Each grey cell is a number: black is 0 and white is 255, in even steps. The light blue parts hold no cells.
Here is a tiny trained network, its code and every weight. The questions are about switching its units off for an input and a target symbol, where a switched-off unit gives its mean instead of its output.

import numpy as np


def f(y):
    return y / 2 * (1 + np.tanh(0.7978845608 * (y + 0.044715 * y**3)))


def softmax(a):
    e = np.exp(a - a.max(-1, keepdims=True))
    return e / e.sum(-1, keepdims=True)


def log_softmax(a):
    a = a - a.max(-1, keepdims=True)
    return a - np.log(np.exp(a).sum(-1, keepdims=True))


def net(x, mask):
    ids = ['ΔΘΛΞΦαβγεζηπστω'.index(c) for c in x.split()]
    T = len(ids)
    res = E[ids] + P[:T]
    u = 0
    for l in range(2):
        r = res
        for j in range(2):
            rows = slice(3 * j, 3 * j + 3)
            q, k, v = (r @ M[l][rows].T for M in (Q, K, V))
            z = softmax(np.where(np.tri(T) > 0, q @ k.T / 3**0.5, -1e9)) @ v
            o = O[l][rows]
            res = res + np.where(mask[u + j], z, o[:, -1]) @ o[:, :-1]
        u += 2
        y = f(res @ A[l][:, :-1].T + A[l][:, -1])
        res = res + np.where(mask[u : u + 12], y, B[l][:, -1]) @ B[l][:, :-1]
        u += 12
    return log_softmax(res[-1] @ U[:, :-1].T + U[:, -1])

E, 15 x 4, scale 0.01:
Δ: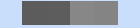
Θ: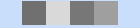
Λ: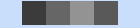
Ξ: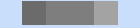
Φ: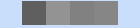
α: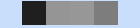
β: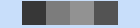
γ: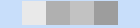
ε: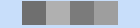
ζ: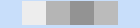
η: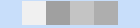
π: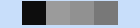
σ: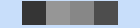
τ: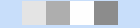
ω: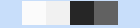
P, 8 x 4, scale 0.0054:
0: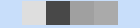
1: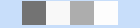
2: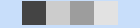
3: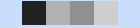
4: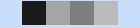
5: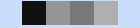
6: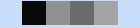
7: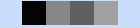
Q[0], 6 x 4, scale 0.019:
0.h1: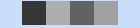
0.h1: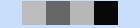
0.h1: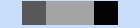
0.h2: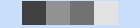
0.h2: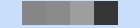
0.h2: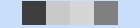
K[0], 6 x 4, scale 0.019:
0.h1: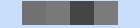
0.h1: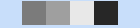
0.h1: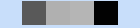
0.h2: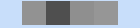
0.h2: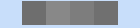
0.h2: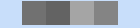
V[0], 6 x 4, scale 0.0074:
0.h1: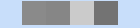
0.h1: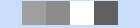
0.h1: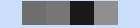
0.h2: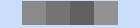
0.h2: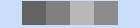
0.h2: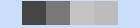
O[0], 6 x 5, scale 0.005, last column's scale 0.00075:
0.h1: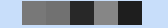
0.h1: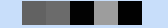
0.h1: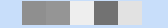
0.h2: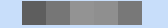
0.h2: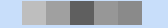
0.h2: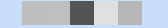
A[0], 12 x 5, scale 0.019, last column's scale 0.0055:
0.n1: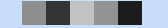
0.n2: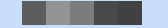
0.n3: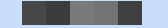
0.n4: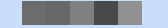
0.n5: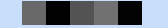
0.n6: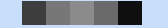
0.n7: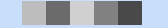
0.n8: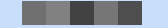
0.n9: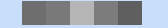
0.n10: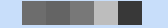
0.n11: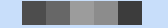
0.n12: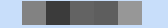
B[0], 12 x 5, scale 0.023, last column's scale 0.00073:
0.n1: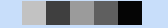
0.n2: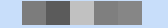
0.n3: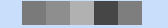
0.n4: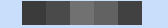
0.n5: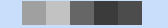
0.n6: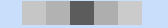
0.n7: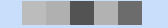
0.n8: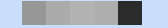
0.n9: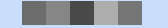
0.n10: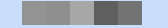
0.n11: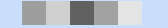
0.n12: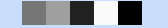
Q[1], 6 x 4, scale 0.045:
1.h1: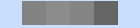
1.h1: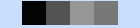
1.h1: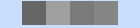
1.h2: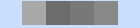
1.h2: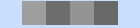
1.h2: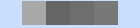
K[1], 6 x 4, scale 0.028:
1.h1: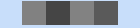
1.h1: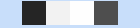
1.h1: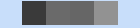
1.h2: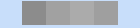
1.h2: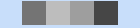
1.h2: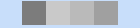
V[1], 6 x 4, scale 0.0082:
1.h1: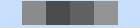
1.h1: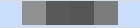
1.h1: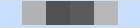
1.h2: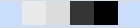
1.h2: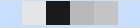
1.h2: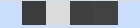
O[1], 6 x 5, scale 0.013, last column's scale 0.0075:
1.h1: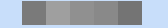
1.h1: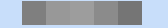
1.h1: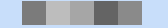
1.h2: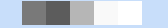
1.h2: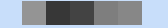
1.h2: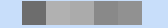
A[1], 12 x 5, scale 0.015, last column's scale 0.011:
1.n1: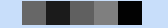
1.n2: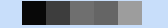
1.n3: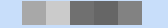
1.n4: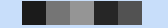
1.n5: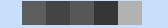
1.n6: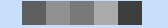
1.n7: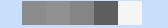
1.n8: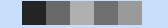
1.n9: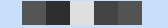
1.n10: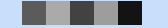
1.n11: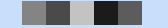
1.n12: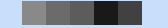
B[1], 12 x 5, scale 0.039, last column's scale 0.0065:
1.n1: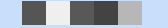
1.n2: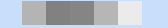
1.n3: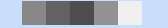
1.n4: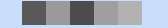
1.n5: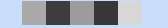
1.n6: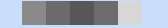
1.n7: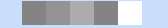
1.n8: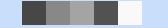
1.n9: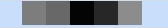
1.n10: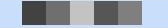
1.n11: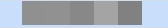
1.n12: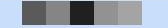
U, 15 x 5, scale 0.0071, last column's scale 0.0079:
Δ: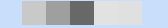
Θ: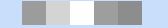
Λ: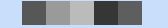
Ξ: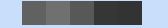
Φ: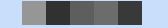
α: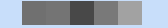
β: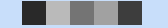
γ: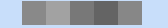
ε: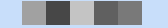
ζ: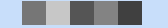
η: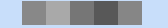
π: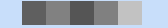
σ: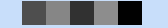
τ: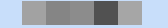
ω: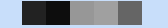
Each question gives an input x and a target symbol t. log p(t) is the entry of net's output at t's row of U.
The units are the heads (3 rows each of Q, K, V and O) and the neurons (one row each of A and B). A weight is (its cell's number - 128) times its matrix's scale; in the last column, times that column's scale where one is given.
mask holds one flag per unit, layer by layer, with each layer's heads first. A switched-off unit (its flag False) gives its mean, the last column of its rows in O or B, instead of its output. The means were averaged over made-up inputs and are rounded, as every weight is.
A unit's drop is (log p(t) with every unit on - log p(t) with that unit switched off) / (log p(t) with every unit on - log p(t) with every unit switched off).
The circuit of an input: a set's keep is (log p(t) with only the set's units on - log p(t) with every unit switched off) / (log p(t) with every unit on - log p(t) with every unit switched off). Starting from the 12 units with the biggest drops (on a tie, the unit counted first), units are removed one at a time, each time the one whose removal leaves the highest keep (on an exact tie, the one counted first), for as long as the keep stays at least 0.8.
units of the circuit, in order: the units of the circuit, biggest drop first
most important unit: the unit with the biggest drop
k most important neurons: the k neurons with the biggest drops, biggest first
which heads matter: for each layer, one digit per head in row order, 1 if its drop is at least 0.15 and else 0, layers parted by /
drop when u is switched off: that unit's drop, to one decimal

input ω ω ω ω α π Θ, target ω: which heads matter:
00 / 01
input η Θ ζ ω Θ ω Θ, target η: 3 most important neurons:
(1.n1; 1.n5; 0.n5)
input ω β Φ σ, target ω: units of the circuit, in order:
(1.h2; 1.n1)
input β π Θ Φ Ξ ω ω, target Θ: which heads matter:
10 / 00
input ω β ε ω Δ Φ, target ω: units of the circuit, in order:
(1.h2; 1.n8; 1.n1; 0.n11)
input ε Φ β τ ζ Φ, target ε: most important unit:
1.h2
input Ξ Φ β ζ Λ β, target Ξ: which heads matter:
00 / 11
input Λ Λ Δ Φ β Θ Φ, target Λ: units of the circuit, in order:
(0.n5; 0.h1; 1.h2; 1.n8)
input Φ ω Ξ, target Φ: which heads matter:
10 / 11
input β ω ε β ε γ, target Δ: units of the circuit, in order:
(0.n7; 1.n8)
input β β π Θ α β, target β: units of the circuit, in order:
(1.h2; 1.n4; 0.n4)
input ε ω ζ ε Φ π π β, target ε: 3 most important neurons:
(0.n6; 1.n5; 0.n4)
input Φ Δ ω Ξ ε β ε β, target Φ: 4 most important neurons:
(1.n5; 0.n6; 0.n4; 1.n12)
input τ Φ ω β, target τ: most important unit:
0.h1
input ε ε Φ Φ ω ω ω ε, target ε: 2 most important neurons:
(1.n5; 0.n11)
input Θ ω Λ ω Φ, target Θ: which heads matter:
00 / 01
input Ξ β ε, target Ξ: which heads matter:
00 / 11
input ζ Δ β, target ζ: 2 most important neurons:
(1.n1; 0.n7)
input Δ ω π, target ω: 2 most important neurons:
(1.n10; 0.n9)
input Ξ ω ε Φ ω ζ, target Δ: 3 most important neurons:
(1.n8; 0.n7; 1.n3)
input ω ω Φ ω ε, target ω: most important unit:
1.h2
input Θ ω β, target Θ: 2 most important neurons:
(1.n3; 0.n7)
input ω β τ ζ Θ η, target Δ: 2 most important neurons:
(0.n7; 1.n8)
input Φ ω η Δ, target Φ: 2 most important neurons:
(1.n5; 1.n12)
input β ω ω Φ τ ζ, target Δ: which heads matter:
00 / 00
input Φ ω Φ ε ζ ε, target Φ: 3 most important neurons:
(1.n5; 0.n5; 1.n12)
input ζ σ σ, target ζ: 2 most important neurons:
(1.n1; 0.n7)
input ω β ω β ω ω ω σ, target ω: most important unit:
0.n6
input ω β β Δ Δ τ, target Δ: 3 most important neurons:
(0.n7; 1.n8; 1.n3)
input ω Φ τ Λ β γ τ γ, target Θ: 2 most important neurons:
(0.n11; 0.n6)
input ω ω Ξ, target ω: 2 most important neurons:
(0.n7; 1.n1)
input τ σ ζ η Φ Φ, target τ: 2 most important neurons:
(1.n5; 1.n1)
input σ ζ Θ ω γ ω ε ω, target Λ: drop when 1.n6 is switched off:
0.0
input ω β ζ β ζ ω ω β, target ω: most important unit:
0.n6
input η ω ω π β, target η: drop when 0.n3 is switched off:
0.1
